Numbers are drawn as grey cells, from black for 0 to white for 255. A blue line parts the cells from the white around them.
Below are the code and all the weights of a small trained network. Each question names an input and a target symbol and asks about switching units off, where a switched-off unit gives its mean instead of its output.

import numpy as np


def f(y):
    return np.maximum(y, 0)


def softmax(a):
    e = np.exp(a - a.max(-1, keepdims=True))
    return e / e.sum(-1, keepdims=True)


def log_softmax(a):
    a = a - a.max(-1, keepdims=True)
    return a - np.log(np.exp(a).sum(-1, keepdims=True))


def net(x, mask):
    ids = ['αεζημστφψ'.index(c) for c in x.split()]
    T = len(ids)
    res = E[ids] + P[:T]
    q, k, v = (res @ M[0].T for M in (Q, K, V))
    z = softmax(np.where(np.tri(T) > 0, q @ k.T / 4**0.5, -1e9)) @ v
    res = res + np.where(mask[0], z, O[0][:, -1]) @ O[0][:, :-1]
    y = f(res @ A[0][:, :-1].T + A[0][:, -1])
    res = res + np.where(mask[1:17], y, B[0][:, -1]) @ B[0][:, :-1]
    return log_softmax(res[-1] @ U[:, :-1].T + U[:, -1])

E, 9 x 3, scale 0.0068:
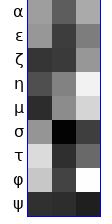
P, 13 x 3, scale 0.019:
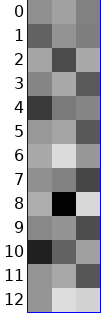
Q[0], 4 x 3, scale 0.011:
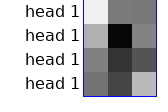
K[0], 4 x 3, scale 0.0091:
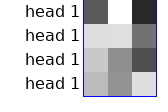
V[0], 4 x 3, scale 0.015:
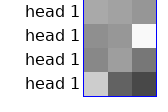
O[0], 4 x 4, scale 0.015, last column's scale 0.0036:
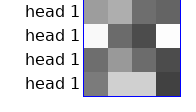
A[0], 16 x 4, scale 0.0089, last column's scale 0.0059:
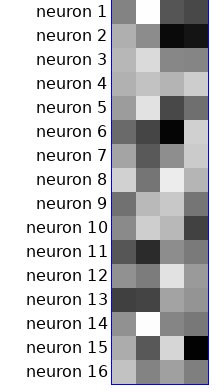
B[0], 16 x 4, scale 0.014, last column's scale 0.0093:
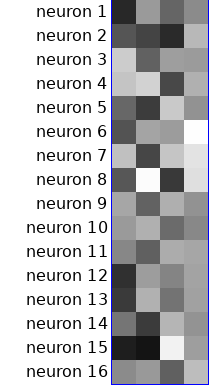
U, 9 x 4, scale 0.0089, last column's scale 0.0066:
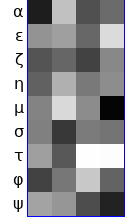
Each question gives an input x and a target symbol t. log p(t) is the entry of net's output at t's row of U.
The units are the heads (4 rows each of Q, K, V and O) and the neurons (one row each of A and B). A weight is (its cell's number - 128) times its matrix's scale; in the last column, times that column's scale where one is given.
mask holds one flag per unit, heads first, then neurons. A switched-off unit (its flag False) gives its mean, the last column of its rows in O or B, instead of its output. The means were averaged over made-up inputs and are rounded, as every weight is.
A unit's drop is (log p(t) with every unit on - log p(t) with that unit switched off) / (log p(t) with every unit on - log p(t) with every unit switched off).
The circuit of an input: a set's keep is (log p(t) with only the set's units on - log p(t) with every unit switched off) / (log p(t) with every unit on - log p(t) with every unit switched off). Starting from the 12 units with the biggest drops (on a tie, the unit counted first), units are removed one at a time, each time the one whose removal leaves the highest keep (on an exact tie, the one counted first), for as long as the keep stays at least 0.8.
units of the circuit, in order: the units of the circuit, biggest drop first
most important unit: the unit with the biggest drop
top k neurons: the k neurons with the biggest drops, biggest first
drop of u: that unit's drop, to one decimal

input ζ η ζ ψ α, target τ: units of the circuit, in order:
(neuron 8)
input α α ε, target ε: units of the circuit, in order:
(head 1; neuron 8)
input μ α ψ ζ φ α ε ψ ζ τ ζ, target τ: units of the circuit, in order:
(head 1; neuron 7)
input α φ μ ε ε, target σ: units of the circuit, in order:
(head 1; neuron 8)
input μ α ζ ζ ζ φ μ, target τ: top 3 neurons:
(neuron 8; neuron 2; neuron 11)
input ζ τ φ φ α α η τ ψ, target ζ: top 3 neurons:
(neuron 2; neuron 8; neuron 6)
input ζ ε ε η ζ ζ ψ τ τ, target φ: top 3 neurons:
(neuron 8; neuron 15; neuron 12)
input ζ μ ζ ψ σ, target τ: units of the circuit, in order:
(neuron 8; neuron 2)
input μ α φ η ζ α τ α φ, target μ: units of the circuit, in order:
(neuron 8; head 1)
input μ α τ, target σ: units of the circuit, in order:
(head 1; neuron 2)
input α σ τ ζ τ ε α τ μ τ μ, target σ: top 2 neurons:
(neuron 7; neuron 2)
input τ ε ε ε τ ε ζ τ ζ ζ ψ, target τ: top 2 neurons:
(neuron 7; neuron 11)
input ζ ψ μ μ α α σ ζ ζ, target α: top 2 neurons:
(neuron 8; neuron 12)
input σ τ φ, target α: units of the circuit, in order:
(neuron 8)
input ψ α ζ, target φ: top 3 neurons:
(neuron 13; neuron 12; neuron 8)
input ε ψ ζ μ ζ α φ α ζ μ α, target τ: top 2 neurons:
(neuron 7; neuron 15)
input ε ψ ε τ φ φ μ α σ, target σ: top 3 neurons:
(neuron 7; neuron 2; neuron 15)
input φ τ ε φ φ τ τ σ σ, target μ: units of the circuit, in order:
(head 1; neuron 8)
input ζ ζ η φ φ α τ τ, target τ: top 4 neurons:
(neuron 5; neuron 14; neuron 3; neuron 8)
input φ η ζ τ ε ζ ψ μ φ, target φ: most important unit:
neuron 15
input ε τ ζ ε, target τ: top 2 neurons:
(neuron 8; neuron 14)
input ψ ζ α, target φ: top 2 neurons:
(neuron 15; neuron 11)
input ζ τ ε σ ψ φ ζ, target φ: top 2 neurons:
(neuron 8; neuron 11)
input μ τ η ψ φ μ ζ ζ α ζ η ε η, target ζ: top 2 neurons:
(neuron 2; neuron 6)
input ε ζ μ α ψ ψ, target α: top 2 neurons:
(neuron 7; neuron 13)
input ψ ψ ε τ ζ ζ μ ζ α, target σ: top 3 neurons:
(neuron 7; neuron 2; neuron 15)
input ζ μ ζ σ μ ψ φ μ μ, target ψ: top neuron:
(neuron 8)
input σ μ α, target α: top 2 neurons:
(neuron 8; neuron 12)
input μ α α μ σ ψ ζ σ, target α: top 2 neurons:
(neuron 7; neuron 13)
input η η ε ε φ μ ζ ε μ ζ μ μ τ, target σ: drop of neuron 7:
0.3
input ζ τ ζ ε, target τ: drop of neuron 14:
0.2
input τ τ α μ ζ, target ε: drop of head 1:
1.5
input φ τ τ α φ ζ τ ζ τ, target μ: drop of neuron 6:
0.0
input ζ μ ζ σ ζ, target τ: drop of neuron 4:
0.1
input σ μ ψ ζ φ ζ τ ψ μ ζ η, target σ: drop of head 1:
1.4
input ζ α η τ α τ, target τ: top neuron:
(neuron 14)
